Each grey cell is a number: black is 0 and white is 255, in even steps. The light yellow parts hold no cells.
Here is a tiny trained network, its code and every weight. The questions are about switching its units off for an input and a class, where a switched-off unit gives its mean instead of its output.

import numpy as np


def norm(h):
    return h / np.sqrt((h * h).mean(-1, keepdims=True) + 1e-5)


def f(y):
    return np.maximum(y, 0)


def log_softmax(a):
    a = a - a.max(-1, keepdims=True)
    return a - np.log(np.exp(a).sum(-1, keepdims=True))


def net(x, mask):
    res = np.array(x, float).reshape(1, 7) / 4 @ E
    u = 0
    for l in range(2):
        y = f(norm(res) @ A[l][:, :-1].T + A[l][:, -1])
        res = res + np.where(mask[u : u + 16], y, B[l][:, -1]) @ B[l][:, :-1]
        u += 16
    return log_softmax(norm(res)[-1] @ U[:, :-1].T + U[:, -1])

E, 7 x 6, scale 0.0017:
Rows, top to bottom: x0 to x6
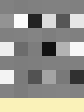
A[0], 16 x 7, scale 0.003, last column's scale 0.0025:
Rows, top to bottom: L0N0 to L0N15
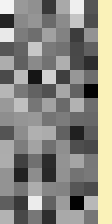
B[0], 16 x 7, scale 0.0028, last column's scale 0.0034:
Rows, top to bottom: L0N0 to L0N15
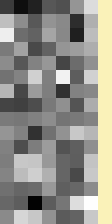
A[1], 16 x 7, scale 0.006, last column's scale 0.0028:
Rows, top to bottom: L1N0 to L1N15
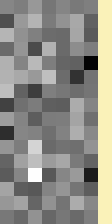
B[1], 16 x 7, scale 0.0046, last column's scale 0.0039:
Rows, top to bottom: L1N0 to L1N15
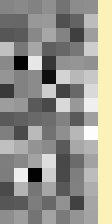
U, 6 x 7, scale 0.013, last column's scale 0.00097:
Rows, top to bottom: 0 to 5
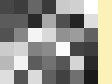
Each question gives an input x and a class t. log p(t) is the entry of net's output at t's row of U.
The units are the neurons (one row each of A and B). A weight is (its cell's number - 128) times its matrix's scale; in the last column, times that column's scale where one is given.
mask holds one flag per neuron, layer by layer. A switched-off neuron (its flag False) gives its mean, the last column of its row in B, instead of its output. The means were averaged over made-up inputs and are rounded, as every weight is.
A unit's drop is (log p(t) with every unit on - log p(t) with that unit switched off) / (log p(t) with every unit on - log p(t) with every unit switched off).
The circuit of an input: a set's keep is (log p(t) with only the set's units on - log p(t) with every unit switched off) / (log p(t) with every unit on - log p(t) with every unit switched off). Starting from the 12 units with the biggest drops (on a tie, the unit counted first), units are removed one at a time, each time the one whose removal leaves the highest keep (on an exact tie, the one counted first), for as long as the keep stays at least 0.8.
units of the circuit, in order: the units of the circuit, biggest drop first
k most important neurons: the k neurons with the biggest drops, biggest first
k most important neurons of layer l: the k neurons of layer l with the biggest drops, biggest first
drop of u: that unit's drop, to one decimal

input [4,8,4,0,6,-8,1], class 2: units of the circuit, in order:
[L0N14 L0N5 L1N1]
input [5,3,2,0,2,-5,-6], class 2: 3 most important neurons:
[L0N14 L0N0 L0N5]
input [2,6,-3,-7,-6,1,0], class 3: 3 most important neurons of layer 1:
[L1N5 L1N6 L1N9]
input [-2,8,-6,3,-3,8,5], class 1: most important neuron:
[L1N6]
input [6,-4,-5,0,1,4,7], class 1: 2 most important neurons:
[L0N14 L1N6]
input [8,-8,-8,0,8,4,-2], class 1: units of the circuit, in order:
[L0N14 L1N9 L1N6]
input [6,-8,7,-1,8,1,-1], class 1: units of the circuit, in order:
[L1N5 L1N9]
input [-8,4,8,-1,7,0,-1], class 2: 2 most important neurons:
[L0N5 L0N2]
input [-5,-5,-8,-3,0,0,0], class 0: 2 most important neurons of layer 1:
[L1N12 L1N7]
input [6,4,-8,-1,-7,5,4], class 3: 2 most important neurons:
[L1N5 L0N14]
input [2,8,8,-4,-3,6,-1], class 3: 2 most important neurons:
[L1N5 L0N5]
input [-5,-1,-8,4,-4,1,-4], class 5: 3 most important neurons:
[L1N4 L0N5 L0N0]
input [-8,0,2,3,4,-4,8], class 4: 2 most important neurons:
[L0N14 L1N12]
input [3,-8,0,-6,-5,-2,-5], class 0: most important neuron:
[L0N14]
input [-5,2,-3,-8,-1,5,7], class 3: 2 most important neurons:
[L1N5 L0N0]
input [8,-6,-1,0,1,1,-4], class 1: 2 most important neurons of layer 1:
[L1N9 L1N5]
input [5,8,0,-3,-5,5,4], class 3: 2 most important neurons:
[L1N5 L0N5]
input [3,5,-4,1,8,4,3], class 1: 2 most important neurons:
[L1N6 L0N12]
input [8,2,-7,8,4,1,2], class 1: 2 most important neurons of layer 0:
[L0N0 L0N14]
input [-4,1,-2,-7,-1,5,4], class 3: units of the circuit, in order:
[L1N5]
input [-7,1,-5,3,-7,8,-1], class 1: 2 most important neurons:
[L1N6 L0N0]
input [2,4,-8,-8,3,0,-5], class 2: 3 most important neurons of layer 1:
[L1N7 L1N11 L1N12]
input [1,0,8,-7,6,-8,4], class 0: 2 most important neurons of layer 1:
[L1N7 L1N6]
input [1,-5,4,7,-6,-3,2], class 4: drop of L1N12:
0.2
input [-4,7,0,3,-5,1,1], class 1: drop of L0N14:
0.1
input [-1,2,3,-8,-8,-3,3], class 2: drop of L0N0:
0.1
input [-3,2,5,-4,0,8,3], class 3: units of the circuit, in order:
[L1N5]
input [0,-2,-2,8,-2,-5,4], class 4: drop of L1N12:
0.2
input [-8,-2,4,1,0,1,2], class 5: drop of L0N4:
0.1
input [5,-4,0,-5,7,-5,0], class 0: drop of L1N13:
0.0
